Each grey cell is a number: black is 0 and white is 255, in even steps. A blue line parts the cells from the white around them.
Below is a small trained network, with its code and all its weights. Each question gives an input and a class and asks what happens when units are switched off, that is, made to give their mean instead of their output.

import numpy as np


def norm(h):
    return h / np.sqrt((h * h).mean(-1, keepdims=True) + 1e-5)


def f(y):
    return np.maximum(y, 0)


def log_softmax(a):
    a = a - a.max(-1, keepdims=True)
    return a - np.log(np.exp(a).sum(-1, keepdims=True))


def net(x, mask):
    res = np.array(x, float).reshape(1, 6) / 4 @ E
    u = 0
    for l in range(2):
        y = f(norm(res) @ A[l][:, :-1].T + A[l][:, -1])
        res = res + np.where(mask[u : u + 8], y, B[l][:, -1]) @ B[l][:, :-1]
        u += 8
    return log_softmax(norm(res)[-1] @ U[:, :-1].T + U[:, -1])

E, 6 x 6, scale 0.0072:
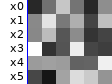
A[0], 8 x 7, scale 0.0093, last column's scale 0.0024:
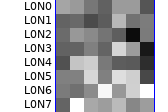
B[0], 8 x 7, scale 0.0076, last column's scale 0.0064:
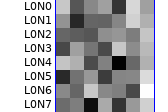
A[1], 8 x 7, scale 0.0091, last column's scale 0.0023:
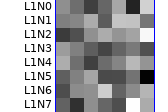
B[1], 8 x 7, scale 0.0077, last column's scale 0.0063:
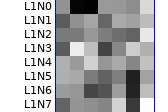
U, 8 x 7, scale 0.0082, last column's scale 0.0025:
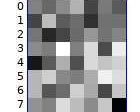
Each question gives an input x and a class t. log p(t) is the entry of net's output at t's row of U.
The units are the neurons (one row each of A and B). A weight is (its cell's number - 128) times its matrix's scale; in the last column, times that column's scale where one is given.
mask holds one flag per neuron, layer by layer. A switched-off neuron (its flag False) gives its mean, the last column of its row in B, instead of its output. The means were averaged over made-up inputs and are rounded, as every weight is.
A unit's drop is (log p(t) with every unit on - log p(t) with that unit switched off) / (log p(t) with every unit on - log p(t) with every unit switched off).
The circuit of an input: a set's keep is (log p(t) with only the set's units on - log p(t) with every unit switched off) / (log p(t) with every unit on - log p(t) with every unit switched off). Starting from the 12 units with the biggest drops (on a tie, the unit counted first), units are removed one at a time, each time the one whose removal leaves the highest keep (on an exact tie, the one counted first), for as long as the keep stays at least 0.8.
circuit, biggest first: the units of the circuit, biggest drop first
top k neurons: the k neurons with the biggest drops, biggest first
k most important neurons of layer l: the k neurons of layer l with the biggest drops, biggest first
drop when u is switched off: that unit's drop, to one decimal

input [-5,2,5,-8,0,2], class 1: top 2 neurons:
[L0N7 L0N4]
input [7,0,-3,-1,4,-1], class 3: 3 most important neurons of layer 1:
[L1N7 L1N5 L1N0]
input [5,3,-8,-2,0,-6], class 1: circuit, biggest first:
[L0N4]
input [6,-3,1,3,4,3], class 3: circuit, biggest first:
[L1N0 L1N7]
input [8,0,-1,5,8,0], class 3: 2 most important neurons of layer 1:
[L1N7 L1N0]
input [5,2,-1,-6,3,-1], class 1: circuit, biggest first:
[L0N4 L0N7]
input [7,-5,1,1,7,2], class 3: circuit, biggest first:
[L1N7 L1N5]
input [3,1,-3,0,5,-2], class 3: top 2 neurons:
[L1N7 L1N5]
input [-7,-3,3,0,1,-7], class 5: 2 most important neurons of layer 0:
[L0N0 L0N6]
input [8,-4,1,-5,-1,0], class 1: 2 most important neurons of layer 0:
[L0N4 L0N6]
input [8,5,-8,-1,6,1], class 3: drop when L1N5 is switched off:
0.2
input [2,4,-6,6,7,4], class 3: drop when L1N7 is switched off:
0.1
